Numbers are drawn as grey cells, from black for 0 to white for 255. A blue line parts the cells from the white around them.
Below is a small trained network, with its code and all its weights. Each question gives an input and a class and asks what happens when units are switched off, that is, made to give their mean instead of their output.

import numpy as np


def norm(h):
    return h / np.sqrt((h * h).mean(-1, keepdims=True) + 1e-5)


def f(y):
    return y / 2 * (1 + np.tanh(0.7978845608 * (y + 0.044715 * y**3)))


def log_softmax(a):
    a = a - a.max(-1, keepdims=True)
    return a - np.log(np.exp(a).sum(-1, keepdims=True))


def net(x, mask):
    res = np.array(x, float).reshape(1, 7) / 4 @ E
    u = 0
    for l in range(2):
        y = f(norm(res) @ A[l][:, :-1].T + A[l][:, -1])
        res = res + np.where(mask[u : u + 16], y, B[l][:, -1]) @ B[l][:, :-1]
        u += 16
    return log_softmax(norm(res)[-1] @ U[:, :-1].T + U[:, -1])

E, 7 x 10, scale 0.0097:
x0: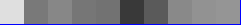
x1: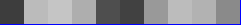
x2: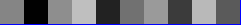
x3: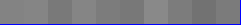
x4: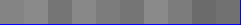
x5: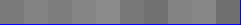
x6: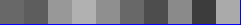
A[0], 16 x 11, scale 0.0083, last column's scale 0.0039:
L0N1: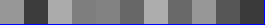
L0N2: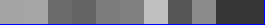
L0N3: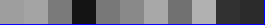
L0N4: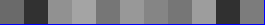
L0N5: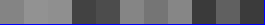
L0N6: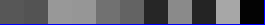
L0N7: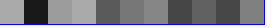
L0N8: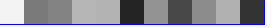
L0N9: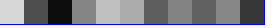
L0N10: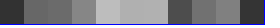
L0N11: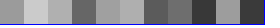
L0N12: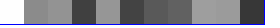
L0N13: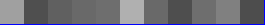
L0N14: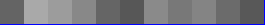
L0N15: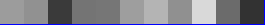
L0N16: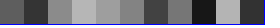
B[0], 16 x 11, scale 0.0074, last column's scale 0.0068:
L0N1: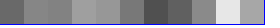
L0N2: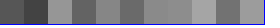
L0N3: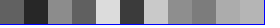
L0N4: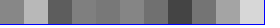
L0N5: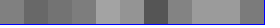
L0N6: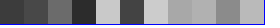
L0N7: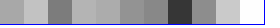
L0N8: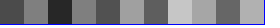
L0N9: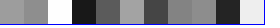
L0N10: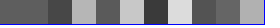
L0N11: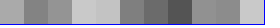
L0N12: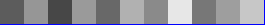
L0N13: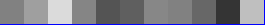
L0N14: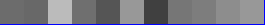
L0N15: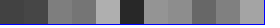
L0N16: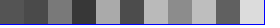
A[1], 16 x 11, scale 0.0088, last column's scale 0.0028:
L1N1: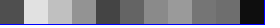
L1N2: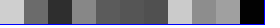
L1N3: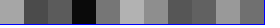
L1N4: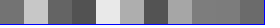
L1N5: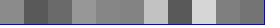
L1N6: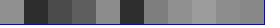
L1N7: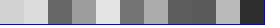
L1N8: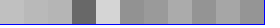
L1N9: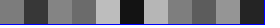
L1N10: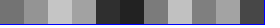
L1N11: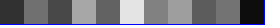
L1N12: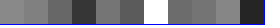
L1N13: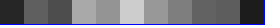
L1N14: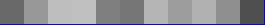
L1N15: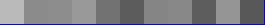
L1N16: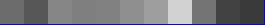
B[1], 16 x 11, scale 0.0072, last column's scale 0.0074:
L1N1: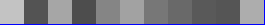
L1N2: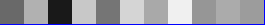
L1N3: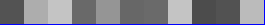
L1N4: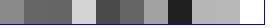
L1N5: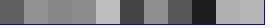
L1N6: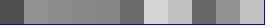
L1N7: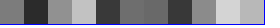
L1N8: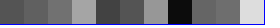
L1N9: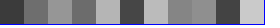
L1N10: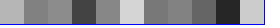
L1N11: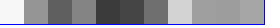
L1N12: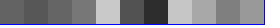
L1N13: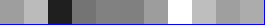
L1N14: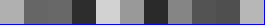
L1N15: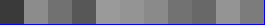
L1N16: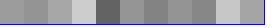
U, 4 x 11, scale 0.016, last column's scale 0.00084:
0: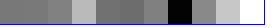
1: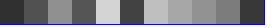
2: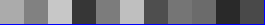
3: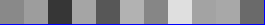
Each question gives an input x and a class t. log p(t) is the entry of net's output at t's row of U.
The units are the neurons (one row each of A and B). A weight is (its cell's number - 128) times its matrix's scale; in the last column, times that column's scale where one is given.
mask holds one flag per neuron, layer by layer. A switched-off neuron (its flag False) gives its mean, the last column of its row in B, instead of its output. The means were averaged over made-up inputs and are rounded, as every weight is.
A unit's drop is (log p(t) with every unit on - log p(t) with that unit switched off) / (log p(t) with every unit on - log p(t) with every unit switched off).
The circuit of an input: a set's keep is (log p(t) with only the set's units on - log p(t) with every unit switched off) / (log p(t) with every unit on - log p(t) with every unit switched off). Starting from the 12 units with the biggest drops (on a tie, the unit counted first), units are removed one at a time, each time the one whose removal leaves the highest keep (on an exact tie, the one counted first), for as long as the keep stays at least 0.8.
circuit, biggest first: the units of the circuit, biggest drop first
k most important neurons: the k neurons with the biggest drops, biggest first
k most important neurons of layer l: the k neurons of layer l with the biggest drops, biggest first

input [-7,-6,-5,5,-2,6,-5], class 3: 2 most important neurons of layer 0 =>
(L0N10; L0N7)
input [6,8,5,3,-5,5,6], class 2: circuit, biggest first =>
(L1N10)
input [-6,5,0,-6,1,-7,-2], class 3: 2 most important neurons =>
(L0N9; L1N13)
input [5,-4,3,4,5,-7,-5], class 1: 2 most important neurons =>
(L0N3; L0N10)
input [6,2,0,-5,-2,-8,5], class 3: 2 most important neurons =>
(L0N8; L0N12)
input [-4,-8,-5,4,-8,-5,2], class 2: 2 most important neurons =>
(L0N9; L0N7)
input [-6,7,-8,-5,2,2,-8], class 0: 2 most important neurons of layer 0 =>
(L0N16; L0N6)
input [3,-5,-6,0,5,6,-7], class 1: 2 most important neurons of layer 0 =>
(L0N3; L0N7)
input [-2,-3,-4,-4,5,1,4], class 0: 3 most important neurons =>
(L0N11; L1N4; L0N3)
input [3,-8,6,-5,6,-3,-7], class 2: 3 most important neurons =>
(L0N9; L0N16; L0N6)
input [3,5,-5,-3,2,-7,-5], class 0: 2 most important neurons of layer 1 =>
(L1N8; L1N7)
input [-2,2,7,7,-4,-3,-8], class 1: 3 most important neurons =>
(L0N15; L0N3; L0N2)
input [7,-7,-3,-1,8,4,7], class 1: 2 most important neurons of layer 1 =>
(L1N10; L1N6)
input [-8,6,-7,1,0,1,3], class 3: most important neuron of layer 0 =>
(L0N7)
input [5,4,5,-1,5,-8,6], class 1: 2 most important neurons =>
(L0N6; L1N4)
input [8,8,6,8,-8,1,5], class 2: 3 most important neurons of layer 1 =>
(L1N10; L1N14; L1N4)
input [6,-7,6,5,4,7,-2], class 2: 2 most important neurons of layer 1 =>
(L1N4; L1N8)
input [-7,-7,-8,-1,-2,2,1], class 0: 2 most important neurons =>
(L1N4; L0N11)
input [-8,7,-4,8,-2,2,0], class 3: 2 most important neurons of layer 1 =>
(L1N13; L1N11)
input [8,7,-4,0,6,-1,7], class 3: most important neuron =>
(L1N2)
